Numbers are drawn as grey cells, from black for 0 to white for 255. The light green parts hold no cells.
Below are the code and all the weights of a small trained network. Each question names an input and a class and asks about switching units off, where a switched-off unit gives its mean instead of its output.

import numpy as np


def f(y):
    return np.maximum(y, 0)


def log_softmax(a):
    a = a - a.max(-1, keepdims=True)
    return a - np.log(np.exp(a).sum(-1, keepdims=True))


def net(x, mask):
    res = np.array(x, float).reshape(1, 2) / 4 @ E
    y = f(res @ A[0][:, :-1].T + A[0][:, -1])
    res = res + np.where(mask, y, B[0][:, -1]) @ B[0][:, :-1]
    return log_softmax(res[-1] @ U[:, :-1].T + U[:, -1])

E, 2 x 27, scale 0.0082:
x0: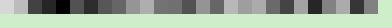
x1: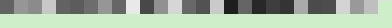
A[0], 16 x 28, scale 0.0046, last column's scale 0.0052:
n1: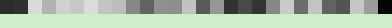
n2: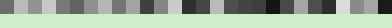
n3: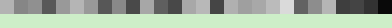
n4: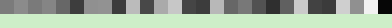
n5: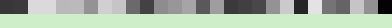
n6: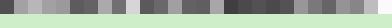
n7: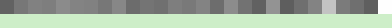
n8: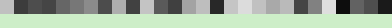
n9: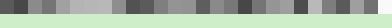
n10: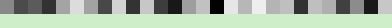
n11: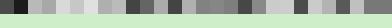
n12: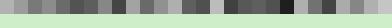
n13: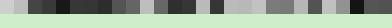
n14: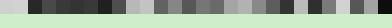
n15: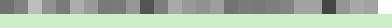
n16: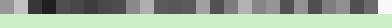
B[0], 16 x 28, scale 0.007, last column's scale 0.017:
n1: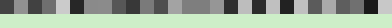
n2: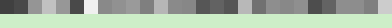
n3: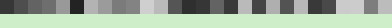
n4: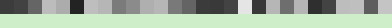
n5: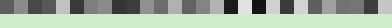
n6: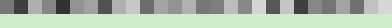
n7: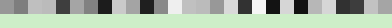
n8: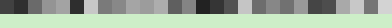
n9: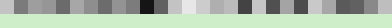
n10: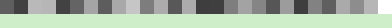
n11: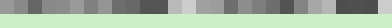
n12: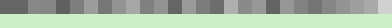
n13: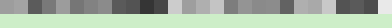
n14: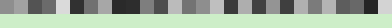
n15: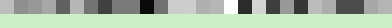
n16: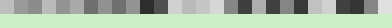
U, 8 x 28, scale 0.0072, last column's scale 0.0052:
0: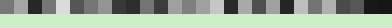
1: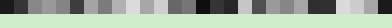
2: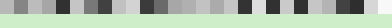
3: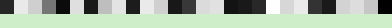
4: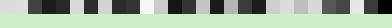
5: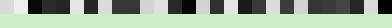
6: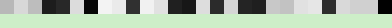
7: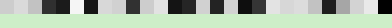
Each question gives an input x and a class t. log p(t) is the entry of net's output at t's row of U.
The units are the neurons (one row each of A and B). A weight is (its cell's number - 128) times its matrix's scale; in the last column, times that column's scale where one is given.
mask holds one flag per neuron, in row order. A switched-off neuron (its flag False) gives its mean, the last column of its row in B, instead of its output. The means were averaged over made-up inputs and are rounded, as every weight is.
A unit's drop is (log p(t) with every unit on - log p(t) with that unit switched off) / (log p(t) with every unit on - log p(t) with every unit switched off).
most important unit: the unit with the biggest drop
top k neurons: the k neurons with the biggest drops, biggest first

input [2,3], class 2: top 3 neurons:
n8, n3, n5
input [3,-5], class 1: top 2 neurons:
n8, n3
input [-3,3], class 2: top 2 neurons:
n14, n8
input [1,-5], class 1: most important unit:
n8
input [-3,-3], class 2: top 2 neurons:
n14, n4
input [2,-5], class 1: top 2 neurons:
n8, n3
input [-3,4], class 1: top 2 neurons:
n16, n13
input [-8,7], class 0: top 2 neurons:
n1, n5
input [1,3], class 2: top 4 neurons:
n8, n3, n5, n1
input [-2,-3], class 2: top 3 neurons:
n4, n2, n9
